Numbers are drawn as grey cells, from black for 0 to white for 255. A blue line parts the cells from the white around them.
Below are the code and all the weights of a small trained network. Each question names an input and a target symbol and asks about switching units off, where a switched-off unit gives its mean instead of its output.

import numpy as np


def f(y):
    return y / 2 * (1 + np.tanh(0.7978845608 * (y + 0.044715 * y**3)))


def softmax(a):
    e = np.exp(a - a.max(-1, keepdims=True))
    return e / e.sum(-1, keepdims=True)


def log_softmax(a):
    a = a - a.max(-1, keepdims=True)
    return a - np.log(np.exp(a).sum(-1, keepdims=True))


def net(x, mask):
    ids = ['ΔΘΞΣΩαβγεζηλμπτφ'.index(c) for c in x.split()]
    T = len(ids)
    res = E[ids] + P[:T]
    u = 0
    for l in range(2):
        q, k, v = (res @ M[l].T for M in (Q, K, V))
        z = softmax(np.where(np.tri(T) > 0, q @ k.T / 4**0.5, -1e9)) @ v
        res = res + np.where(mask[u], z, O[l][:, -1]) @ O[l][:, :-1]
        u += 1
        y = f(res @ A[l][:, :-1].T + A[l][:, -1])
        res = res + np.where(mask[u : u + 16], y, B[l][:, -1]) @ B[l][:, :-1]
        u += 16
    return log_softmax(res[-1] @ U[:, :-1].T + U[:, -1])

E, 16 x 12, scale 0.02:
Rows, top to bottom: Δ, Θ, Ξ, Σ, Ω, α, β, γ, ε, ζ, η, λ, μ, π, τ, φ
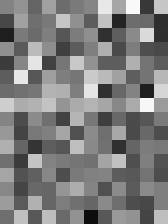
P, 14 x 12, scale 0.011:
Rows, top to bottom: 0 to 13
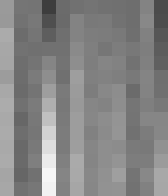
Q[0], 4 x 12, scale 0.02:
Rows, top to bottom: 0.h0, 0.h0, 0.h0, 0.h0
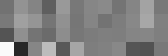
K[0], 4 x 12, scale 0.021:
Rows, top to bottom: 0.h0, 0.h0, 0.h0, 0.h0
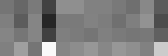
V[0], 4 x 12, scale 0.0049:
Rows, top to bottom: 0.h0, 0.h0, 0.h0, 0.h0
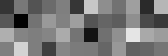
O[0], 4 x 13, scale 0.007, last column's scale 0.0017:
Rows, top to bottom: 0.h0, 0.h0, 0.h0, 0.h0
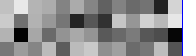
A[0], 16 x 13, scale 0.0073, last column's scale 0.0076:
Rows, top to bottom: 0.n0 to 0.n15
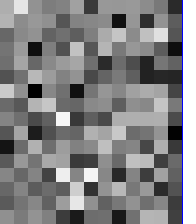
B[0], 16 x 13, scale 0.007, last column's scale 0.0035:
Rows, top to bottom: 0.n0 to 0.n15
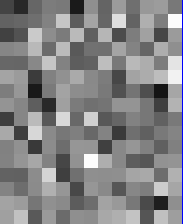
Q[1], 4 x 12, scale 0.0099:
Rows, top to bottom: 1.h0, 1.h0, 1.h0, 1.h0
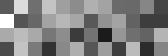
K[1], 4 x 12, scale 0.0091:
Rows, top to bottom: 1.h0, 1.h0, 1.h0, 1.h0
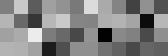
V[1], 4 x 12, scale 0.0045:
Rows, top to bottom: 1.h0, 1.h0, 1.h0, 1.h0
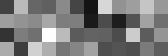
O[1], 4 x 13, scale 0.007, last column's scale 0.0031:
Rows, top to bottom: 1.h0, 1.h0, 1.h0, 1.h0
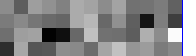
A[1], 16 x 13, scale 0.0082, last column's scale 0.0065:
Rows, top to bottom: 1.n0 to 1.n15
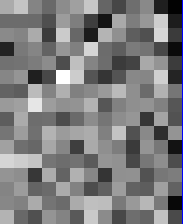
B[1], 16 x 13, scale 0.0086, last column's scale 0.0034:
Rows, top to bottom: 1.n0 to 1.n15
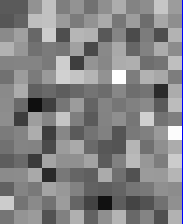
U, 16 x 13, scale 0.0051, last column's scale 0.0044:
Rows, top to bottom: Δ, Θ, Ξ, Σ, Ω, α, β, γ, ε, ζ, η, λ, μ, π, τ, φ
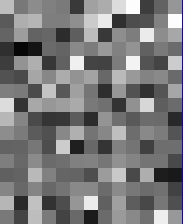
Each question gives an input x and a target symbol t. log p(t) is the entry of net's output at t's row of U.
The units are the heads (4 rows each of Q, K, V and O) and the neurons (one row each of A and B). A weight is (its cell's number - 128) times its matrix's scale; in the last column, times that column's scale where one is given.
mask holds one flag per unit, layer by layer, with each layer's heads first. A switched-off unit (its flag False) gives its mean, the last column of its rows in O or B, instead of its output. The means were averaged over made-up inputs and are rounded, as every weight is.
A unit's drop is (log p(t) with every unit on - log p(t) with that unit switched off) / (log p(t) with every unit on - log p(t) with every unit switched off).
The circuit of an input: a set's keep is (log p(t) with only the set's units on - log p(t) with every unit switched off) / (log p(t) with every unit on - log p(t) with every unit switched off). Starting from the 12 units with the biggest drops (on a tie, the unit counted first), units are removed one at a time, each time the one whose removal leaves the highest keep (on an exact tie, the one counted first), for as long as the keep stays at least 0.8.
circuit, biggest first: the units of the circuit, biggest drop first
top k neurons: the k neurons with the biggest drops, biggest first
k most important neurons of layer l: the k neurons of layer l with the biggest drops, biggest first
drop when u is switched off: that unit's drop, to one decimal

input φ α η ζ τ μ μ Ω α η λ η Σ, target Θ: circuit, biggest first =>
(0.h0)
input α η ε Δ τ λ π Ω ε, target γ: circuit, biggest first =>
(0.h0 1.h0 0.n5)
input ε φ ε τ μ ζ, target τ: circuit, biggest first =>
(1.h0 0.n4)
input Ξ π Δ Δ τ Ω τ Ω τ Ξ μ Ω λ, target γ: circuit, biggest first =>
(0.h0 1.h0 0.n5)
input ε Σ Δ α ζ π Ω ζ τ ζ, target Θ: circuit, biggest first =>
(0.h0 1.n9)
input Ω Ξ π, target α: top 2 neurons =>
(1.n5 1.n1)
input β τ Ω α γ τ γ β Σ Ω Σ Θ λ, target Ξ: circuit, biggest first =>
(1.h0 0.h0 1.n11 0.n4)
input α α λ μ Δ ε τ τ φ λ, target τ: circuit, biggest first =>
(1.h0 0.n4 0.h0)
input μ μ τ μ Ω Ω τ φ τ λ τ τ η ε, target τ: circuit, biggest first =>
(1.h0 0.h0)
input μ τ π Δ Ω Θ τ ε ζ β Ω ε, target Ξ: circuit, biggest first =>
(1.h0 0.h0 0.n4)
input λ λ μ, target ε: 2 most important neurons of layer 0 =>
(0.n6 0.n15)
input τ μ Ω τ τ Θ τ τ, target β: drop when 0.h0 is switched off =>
0.2
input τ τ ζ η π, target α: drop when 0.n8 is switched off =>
0.2
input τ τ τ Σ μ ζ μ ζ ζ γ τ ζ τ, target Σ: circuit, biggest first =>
(0.h0)
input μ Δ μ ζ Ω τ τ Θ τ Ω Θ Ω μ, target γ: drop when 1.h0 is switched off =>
0.5
